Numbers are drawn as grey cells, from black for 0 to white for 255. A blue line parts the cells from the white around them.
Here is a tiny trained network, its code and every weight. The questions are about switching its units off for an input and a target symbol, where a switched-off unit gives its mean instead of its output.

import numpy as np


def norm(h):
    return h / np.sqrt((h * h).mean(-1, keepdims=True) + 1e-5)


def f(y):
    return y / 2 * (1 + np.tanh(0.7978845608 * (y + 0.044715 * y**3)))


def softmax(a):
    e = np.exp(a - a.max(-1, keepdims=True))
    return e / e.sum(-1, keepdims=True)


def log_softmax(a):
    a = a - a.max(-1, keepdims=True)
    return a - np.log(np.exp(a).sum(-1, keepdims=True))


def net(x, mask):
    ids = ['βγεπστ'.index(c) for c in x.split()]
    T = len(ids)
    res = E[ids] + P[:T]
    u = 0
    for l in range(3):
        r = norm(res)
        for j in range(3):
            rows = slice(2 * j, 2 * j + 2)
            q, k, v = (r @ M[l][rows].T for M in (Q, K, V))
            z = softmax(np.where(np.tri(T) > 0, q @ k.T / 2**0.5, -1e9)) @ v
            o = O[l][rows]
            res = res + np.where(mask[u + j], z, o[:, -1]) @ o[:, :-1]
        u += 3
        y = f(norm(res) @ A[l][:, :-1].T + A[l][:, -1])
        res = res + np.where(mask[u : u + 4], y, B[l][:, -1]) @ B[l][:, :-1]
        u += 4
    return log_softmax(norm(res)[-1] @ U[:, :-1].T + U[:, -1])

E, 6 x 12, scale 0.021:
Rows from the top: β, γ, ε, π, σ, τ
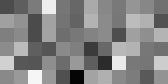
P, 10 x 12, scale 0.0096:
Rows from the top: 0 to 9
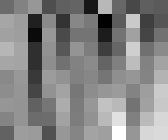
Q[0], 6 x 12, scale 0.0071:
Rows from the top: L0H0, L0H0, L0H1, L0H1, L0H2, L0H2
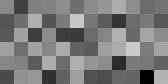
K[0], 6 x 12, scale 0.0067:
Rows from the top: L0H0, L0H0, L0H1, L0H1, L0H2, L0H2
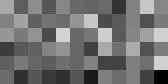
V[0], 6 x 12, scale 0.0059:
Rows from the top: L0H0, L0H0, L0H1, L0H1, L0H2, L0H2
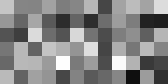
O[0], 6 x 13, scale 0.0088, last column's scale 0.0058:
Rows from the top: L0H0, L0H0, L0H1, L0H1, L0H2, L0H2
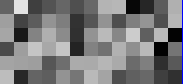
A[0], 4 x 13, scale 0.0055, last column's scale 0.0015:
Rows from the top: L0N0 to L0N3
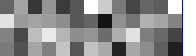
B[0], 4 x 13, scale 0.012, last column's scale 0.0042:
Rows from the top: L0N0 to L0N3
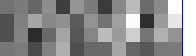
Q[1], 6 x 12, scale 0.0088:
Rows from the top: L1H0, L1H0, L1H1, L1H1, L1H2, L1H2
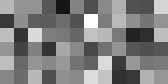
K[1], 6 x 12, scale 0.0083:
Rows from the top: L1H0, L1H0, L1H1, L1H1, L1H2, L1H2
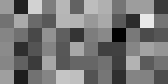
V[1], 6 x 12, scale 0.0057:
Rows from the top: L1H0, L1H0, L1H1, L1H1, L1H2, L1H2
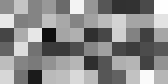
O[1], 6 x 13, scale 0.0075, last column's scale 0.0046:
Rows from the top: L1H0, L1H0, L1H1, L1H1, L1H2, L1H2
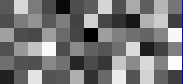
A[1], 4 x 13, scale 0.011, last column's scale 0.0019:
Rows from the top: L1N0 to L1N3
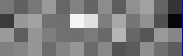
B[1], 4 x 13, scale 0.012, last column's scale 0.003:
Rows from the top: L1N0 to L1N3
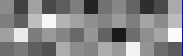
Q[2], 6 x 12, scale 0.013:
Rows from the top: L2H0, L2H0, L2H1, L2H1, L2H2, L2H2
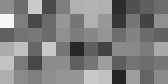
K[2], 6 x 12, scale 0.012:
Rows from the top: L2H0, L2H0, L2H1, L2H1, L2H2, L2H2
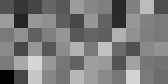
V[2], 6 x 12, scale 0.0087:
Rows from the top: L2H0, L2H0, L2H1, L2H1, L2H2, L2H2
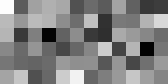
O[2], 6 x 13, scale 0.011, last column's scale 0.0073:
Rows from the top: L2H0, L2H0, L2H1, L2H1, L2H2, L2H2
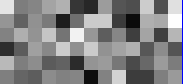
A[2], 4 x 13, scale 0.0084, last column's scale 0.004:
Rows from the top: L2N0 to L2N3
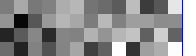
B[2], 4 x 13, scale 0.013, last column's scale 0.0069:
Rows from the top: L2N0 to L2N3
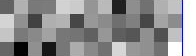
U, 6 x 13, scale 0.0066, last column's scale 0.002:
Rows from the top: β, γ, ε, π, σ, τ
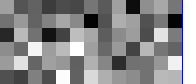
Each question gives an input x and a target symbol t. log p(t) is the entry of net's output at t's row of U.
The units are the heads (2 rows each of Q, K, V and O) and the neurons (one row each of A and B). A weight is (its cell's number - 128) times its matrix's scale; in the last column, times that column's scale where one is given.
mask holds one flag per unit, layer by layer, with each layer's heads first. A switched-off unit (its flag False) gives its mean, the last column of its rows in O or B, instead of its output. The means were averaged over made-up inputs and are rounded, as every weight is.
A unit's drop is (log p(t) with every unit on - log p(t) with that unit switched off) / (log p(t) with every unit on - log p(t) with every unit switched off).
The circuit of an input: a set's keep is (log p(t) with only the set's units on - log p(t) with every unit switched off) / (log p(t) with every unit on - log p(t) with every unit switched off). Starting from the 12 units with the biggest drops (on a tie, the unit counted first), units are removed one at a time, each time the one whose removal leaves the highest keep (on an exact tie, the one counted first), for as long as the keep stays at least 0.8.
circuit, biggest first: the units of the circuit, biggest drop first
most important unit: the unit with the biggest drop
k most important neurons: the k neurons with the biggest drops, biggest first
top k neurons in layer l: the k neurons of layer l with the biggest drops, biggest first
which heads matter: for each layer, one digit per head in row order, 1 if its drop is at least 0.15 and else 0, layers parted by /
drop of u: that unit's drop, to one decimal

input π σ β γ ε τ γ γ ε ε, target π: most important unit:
L2H1
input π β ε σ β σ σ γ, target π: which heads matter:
111 / 000 / 010
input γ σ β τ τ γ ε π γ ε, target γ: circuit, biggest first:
L0H1; L2H0
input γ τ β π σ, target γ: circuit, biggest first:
L1H0; L0H1; L2H0
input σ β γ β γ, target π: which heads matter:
011 / 011 / 000
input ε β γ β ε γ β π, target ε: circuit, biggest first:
L0H0; L2H0
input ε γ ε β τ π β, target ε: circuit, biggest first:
L1H0; L0H1; L2H0
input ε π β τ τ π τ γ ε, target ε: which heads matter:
110 / 100 / 100
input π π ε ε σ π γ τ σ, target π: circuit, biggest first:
L2H1; L0H1
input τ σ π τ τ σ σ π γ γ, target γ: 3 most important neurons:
L0N0; L2N2; L0N3
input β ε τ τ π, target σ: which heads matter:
000 / 001 / 001
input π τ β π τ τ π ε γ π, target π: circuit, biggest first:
L2H1; L0H0; L1N0
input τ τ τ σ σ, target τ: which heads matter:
000 / 000 / 010
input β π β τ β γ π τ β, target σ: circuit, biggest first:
L1H2
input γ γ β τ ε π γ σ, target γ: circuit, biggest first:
L0H1; L0N1
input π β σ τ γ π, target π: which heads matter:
110 / 000 / 010
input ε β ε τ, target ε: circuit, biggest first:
L1H0; L0H1; L2H0
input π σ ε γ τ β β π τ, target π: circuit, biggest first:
L2H1; L0H1
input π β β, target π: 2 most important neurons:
L2N0; L2N3
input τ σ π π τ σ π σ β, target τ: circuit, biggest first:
L2H1
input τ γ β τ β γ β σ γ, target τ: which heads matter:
010 / 000 / 010
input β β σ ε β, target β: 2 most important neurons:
L0N1; L1N2
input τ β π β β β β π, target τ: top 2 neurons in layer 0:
L0N0; L0N2
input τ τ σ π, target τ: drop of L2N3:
-0.1
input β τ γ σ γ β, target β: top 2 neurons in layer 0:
L0N0; L0N1
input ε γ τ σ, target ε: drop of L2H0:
0.2
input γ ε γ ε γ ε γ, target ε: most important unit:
L2H0
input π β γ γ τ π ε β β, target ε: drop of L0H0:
0.6
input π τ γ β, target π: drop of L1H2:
0.0
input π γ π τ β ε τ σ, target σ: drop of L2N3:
0.2
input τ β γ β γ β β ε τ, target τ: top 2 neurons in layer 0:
L0N0; L0N2
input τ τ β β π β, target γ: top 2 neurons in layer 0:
L0N0; L0N3
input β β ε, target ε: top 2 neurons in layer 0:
L0N2; L0N3
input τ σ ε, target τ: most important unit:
L2H1
